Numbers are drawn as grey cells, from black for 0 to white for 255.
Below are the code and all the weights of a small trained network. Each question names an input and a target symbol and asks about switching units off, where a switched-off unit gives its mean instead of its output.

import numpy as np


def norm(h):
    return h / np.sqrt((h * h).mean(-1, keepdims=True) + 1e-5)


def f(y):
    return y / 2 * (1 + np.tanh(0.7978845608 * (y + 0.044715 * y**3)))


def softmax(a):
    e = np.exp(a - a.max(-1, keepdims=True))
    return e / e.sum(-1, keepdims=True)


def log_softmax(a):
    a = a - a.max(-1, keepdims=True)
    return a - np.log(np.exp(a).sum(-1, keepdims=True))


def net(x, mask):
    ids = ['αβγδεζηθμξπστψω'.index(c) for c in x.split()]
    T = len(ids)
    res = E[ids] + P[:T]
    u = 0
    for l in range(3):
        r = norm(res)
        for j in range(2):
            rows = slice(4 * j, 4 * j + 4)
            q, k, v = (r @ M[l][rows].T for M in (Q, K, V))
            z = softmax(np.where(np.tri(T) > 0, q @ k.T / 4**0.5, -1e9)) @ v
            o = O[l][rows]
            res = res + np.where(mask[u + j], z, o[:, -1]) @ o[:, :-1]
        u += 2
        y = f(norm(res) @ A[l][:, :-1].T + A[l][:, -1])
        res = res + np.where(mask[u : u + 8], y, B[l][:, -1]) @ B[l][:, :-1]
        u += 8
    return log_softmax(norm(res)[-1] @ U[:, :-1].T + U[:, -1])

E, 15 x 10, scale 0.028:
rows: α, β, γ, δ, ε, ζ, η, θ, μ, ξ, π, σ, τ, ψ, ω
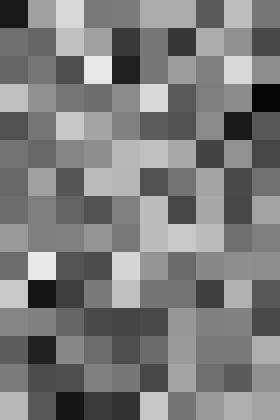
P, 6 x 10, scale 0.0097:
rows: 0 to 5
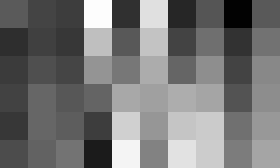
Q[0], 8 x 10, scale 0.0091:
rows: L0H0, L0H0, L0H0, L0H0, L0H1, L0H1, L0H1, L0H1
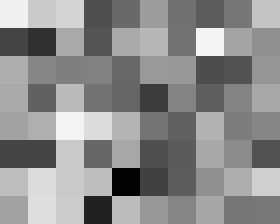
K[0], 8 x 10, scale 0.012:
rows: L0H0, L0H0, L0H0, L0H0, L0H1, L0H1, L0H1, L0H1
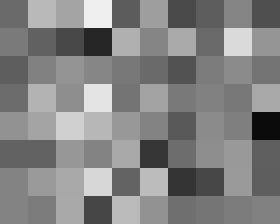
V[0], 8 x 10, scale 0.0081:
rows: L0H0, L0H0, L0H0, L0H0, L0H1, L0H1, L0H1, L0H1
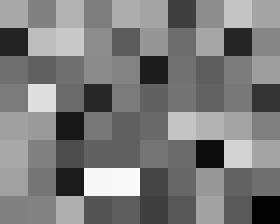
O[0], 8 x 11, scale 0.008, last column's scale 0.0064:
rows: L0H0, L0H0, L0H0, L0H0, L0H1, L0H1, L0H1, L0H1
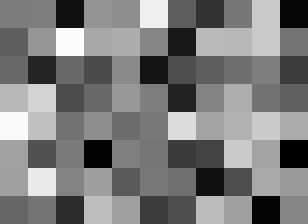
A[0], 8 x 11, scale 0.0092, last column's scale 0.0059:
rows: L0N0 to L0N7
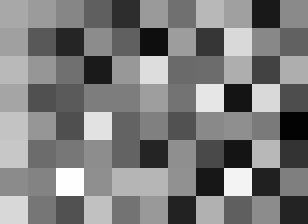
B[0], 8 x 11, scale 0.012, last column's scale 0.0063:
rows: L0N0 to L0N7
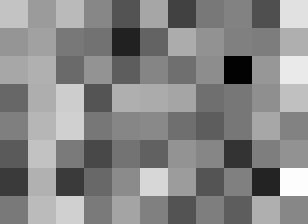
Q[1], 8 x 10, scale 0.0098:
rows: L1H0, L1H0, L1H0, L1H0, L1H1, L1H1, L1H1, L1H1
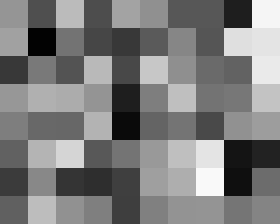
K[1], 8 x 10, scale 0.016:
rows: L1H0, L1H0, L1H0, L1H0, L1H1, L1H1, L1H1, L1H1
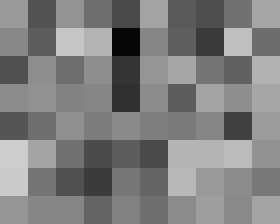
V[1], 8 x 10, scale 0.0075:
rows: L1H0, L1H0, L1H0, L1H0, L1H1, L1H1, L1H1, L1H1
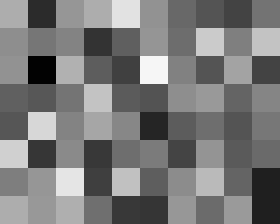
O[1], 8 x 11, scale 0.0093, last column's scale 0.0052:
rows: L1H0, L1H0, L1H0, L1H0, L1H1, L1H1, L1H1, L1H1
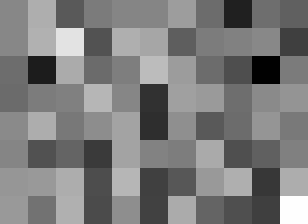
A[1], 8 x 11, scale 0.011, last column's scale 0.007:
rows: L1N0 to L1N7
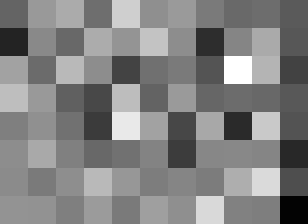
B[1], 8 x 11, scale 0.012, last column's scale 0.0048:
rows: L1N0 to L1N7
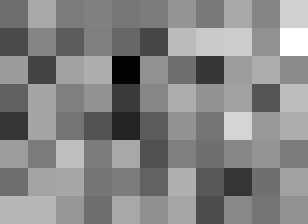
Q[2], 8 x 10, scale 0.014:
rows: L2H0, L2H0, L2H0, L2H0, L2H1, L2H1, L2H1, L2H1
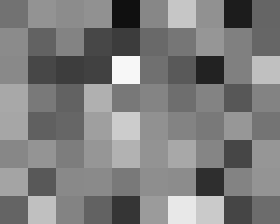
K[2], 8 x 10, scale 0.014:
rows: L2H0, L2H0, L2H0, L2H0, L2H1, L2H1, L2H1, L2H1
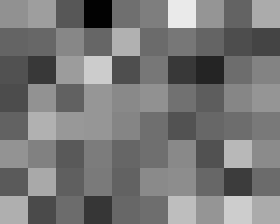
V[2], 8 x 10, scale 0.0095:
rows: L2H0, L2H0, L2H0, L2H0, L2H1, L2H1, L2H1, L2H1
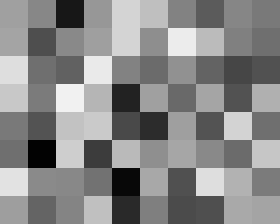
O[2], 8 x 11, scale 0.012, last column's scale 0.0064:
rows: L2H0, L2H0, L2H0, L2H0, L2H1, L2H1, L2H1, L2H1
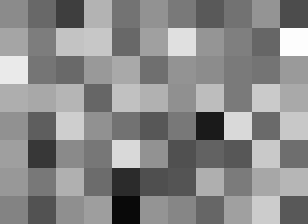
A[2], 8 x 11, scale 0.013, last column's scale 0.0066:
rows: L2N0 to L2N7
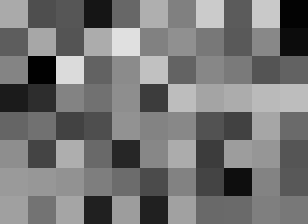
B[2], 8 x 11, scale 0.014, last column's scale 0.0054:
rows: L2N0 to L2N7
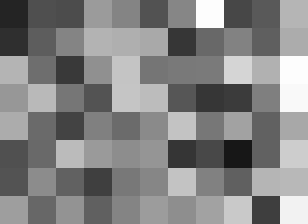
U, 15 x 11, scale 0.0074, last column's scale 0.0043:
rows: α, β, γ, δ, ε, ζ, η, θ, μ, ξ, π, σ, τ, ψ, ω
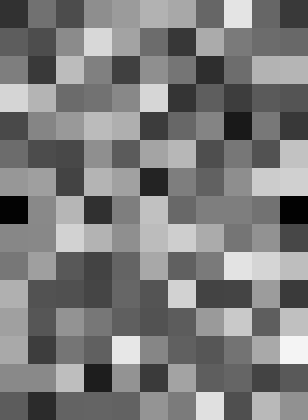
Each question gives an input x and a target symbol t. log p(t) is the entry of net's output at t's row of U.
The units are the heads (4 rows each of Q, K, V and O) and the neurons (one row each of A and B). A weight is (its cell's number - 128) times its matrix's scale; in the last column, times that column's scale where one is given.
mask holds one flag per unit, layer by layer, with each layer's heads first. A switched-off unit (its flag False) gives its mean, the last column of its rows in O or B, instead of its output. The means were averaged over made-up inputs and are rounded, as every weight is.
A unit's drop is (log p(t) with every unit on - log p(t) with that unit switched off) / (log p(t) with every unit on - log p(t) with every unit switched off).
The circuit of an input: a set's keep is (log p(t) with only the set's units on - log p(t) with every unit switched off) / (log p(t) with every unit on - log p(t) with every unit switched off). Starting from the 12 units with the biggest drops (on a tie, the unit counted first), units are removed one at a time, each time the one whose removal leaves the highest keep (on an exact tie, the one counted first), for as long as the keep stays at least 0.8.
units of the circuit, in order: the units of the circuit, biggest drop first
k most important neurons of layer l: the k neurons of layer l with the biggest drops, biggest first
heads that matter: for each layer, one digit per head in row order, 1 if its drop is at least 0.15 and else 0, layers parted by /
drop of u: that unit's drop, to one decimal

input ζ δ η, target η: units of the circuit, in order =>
(L1H0)
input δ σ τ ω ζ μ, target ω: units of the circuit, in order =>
(L2H1, L1H1)
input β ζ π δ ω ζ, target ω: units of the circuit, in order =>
(L0H1, L2H1, L2N0)
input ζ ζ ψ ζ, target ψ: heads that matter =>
11 / 01 / 10
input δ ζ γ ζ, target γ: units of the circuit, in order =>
(L2H1, L0H1)
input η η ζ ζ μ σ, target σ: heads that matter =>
01 / 00 / 00
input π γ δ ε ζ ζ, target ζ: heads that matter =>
10 / 00 / 10
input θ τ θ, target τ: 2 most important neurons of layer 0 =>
(L0N2, L0N6)
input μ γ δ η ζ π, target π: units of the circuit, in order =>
(L0H0, L0H1)
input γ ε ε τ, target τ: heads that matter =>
00 / 00 / 00
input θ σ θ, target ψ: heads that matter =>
10 / 01 / 00
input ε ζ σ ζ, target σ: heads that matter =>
11 / 00 / 00
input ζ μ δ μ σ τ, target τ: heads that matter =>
01 / 00 / 01
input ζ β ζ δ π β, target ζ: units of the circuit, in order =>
(L0H0)
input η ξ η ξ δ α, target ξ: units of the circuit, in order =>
(L1H0, L0H0)
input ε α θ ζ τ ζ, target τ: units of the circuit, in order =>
(L2H1, L0H1)
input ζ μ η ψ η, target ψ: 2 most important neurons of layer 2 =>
(L2N7, L2N2)
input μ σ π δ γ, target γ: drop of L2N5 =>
0.2
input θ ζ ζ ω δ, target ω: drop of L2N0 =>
0.3
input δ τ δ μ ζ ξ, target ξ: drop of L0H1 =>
0.2
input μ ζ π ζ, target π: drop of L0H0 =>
0.6
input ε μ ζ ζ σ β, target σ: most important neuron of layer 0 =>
(L0N0)
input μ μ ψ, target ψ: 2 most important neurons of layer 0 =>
(L0N2, L0N6)
